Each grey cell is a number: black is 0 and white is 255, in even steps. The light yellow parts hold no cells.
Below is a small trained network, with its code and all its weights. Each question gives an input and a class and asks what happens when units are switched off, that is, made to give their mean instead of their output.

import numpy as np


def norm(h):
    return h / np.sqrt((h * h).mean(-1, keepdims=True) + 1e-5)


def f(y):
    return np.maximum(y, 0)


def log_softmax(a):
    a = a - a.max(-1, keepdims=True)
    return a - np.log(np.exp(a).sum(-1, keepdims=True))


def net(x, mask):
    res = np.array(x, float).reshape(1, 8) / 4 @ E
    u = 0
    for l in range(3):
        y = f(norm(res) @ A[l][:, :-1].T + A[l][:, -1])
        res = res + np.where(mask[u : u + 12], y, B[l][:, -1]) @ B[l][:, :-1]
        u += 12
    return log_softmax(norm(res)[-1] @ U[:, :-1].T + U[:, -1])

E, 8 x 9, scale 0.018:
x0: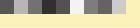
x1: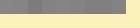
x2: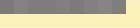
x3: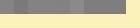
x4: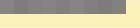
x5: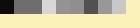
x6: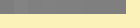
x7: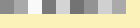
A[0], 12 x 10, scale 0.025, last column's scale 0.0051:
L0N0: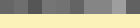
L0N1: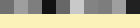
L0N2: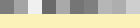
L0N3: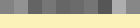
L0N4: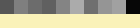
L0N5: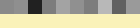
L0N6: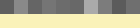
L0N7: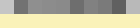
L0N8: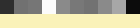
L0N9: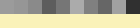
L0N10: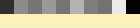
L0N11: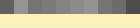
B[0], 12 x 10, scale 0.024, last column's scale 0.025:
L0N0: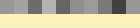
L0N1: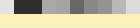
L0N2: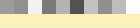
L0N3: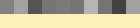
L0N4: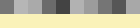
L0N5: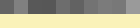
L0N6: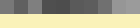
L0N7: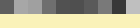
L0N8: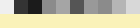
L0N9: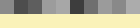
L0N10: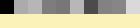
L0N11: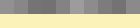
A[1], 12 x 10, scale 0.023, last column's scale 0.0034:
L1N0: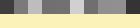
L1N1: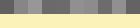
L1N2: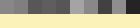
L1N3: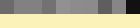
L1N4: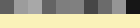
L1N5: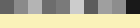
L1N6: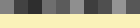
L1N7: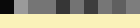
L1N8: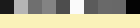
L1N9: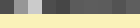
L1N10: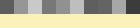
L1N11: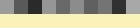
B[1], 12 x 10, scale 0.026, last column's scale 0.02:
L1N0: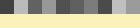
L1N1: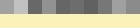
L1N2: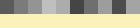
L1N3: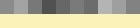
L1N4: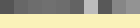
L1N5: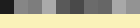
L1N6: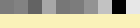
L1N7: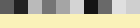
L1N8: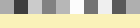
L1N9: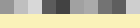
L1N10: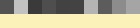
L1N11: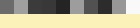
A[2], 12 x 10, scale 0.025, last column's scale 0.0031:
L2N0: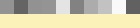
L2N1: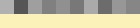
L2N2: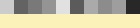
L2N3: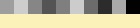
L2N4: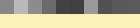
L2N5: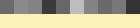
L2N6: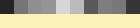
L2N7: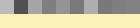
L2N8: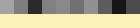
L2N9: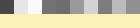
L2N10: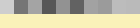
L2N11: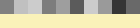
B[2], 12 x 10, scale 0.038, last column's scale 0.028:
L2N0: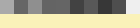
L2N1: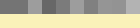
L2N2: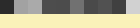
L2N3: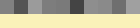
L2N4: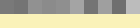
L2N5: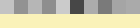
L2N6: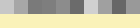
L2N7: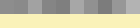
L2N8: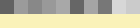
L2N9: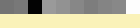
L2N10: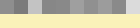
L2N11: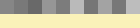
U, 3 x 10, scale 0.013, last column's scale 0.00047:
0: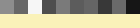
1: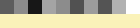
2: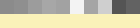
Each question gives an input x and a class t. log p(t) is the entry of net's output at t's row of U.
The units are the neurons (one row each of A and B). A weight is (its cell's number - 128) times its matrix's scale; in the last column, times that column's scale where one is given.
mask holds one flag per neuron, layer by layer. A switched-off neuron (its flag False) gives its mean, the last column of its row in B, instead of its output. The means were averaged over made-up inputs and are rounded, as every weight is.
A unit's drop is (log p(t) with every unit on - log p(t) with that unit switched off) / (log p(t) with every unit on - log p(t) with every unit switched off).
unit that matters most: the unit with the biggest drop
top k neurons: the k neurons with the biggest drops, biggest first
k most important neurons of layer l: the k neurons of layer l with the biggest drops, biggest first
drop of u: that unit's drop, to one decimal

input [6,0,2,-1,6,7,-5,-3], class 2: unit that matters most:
L0N10
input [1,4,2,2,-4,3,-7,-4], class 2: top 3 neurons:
[L0N10; L0N1; L0N2]
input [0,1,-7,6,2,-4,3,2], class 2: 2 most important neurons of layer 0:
[L0N7; L0N8]
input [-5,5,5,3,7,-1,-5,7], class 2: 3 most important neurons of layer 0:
[L0N1; L0N8; L0N10]
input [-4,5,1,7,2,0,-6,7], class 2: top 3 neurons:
[L0N1; L0N8; L2N11]
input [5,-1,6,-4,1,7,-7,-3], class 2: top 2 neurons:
[L0N10; L0N2]
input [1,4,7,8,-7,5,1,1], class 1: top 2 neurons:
[L0N10; L0N1]
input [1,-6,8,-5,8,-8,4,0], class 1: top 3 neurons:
[L0N2; L0N10; L0N1]
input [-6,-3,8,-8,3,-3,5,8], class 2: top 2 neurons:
[L0N1; L0N8]
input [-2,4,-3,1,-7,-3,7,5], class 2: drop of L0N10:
0.1
